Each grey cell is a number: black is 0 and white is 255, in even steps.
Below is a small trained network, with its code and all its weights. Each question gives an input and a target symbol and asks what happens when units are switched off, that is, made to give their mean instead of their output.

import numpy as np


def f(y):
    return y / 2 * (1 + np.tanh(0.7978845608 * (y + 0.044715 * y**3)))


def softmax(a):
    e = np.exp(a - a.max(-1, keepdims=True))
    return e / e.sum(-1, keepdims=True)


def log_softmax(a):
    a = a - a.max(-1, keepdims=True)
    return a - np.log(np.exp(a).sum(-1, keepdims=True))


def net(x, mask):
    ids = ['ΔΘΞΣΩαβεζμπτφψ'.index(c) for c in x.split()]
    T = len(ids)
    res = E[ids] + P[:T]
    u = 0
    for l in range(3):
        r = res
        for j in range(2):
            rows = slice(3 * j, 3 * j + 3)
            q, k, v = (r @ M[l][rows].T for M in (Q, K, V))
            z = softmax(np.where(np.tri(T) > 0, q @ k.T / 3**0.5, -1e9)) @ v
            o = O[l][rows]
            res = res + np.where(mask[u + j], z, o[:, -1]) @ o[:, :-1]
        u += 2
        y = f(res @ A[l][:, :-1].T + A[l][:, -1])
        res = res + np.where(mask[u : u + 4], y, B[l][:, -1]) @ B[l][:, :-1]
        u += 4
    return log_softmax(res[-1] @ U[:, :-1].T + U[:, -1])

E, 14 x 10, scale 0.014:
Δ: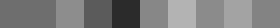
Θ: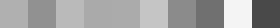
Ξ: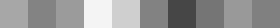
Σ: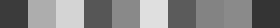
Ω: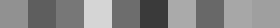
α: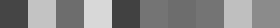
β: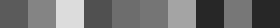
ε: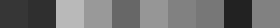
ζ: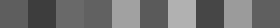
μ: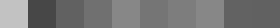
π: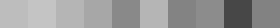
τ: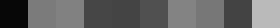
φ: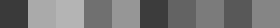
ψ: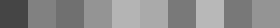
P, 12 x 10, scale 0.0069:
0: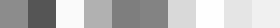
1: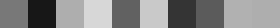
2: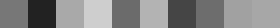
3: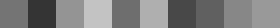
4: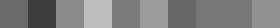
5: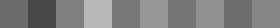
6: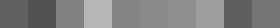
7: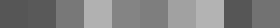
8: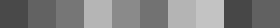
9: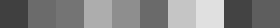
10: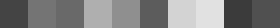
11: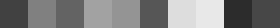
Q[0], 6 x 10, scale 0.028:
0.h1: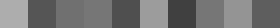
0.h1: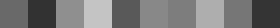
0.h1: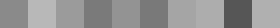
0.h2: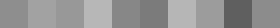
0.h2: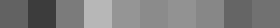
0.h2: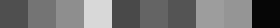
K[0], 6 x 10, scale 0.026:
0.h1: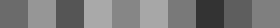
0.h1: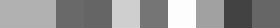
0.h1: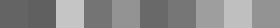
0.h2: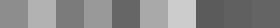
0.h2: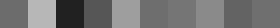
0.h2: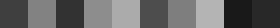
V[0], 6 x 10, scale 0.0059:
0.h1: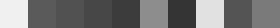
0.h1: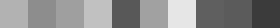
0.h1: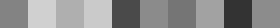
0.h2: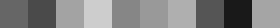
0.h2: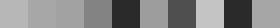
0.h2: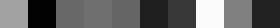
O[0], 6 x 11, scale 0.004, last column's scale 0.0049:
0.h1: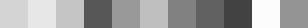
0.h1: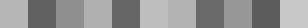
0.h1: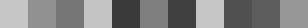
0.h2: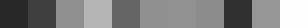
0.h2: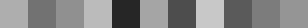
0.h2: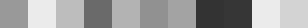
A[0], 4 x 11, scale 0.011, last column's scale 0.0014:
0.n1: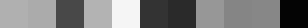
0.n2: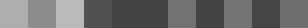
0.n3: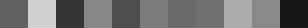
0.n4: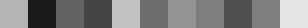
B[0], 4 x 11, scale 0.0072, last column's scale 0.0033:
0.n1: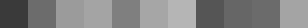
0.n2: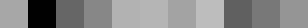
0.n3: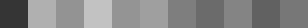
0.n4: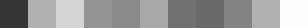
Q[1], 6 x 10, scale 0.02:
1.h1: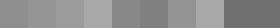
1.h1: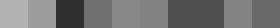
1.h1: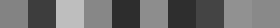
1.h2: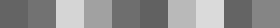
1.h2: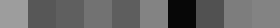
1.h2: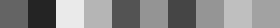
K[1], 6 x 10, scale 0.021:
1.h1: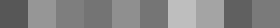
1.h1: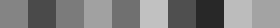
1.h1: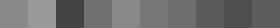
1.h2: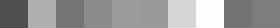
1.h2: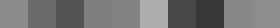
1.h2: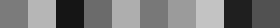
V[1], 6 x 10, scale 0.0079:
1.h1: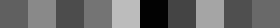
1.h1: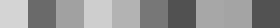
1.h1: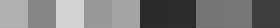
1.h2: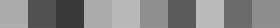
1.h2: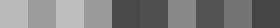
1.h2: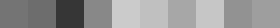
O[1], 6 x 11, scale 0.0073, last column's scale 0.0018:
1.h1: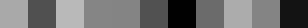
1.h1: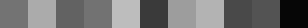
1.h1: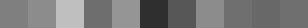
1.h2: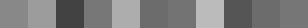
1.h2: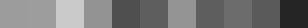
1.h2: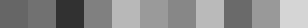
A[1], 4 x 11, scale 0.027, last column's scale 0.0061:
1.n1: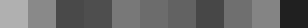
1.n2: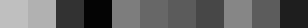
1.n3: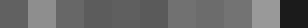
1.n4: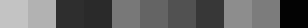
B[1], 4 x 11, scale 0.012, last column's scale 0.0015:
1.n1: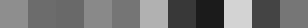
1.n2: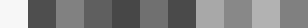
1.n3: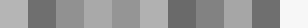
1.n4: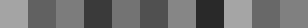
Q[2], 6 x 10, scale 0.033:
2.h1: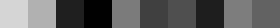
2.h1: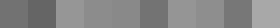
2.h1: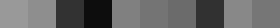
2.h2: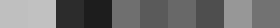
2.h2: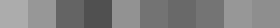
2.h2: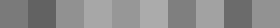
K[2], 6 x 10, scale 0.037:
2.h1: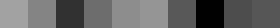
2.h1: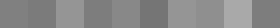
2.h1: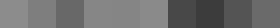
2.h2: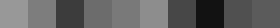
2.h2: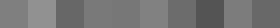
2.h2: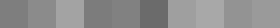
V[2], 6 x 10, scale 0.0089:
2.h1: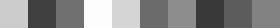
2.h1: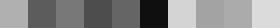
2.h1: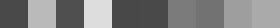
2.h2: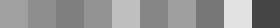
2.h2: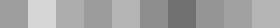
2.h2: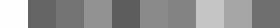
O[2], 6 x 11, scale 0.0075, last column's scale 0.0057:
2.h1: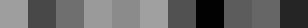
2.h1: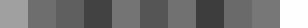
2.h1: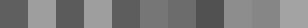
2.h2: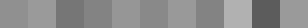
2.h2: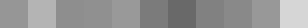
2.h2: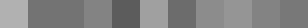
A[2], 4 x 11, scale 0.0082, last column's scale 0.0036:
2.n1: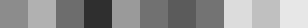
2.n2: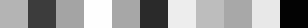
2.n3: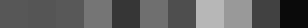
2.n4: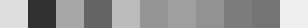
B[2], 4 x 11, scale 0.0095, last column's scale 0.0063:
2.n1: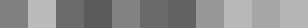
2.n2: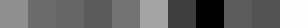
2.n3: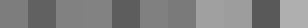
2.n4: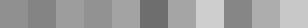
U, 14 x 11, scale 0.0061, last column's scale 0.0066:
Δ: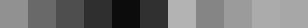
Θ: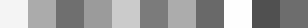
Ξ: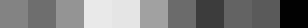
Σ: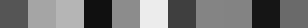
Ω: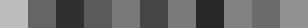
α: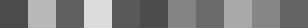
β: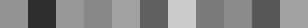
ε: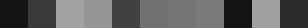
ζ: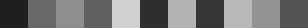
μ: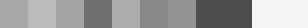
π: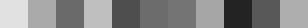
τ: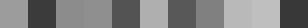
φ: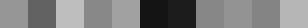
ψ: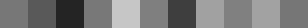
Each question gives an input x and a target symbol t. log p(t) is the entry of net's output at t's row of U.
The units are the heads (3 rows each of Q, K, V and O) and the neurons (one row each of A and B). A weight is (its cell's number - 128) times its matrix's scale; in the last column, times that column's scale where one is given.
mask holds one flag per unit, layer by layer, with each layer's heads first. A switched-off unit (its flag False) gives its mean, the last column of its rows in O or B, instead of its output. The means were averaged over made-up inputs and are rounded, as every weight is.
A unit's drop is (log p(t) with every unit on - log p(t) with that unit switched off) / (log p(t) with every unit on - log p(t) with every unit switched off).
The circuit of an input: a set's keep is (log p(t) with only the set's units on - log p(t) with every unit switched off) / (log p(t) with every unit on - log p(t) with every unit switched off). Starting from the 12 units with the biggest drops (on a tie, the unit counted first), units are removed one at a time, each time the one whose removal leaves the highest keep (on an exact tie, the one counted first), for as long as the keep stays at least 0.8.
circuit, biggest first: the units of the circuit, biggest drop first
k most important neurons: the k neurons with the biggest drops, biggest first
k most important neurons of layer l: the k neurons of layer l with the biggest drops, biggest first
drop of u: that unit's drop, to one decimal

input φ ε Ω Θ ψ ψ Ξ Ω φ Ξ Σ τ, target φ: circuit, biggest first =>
(1.h1; 0.h1; 0.n4)
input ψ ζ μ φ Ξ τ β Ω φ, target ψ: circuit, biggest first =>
(1.h2)
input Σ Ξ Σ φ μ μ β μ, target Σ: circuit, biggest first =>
(2.h1; 2.n2)
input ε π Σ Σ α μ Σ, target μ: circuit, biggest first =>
(0.h1; 0.h2)
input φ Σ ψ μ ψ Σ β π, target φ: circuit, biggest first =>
(1.h1; 0.h1)
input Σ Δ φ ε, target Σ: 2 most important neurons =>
(2.n2; 2.n4)
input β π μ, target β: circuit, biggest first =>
(2.h2; 0.n2; 2.h1; 2.n4)
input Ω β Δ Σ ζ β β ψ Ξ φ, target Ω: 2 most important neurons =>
(0.n4; 2.n4)
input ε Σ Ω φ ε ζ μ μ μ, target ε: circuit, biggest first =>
(2.h2; 0.n4)
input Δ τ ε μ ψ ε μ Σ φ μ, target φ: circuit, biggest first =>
(0.n4; 1.h1)
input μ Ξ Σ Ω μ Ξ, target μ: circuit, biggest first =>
(0.h1; 0.h2)
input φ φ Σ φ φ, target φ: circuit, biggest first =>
(1.h1; 0.h1)
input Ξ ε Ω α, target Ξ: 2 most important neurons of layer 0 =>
(0.n4; 0.n3)
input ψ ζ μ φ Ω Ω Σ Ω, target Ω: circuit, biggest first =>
(2.n2)
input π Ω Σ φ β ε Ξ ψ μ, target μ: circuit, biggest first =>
(0.n4; 0.h1)
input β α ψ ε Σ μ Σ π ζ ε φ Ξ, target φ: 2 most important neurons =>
(2.n4; 0.n4)
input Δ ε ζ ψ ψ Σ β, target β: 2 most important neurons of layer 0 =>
(0.n2; 0.n4)
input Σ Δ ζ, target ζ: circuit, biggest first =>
(0.h1; 0.h2)
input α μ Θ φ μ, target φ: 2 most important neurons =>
(0.n4; 0.n1)
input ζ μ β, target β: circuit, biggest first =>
(0.n2)
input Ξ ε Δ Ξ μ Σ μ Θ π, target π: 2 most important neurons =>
(0.n4; 2.n2)
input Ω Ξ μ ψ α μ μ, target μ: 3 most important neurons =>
(0.n4; 2.n2; 2.n3)
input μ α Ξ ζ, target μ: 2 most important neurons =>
(0.n4; 0.n1)
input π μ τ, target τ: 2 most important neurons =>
(0.n4; 1.n3)
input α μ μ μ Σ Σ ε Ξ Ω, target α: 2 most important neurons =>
(0.n3; 0.n2)
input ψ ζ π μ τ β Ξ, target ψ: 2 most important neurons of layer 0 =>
(0.n4; 0.n3)
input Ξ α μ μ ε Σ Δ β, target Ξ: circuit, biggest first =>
(2.h1)
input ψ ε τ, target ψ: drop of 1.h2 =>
1.1
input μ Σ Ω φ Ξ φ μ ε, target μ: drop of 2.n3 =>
0.1
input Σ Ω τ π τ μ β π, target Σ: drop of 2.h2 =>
0.1
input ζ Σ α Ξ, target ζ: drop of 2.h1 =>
0.1
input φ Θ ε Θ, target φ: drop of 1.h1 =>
0.8
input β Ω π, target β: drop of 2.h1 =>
0.2
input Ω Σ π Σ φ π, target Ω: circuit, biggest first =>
(2.h1)
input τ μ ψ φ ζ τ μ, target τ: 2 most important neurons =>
(1.n3; 0.n4)
